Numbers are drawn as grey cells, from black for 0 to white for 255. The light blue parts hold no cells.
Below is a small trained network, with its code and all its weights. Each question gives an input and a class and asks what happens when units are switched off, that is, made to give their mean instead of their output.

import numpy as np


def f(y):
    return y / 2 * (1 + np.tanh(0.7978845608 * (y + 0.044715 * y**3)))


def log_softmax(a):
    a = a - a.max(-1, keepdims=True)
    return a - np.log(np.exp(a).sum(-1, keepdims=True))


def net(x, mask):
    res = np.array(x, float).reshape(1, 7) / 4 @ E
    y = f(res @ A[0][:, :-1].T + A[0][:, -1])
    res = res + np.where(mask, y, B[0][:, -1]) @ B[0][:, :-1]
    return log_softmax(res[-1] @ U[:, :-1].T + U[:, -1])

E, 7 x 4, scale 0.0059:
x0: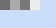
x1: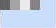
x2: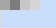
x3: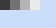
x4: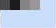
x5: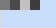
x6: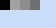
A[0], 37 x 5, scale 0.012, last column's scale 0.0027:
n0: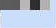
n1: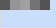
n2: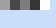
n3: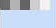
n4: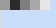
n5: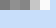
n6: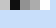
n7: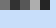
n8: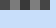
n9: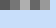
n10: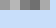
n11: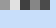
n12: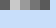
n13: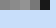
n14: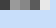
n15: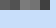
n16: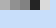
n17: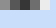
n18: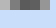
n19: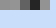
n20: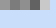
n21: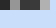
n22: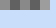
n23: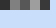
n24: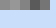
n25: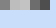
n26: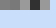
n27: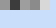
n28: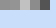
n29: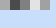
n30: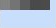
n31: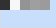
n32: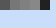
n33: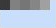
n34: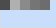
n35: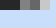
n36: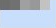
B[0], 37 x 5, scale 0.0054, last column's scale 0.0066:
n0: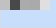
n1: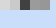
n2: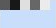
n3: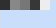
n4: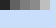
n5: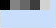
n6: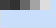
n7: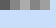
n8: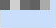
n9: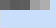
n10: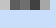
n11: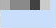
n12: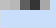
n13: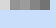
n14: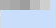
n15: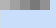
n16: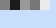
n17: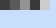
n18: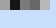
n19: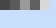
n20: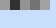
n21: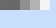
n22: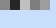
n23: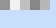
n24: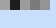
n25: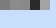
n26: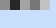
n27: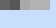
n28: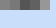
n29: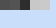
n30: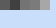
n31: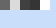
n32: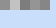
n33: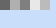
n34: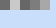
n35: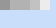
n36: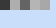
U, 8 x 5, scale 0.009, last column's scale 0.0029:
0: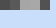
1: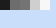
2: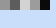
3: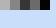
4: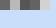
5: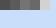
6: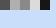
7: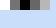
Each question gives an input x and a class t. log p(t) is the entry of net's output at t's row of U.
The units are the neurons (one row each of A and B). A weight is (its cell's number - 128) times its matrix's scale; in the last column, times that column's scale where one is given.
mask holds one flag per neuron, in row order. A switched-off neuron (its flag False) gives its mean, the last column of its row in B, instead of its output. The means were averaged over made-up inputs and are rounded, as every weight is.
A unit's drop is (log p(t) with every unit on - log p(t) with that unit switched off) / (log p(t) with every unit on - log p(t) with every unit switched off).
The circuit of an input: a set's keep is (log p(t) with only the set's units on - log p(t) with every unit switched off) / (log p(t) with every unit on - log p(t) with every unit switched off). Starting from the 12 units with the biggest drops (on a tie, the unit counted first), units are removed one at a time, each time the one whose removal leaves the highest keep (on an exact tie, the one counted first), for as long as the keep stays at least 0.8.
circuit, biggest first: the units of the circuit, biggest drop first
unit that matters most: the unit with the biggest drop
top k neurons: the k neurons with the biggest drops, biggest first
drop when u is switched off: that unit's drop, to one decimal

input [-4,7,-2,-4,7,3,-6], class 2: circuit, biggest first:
n0, n5, n2
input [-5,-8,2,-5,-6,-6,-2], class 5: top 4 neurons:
n17, n19, n2, n16
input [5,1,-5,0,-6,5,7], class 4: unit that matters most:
n31
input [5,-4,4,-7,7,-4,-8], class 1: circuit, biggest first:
n29, n6
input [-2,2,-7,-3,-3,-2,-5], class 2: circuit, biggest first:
n31, n2, n5, n16
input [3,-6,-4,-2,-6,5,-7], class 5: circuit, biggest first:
n17, n2
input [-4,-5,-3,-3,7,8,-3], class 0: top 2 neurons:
n6, n4
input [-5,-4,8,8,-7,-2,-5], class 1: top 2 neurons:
n29, n6
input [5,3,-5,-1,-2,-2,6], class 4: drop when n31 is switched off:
0.1
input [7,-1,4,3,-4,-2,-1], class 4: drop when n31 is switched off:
0.2
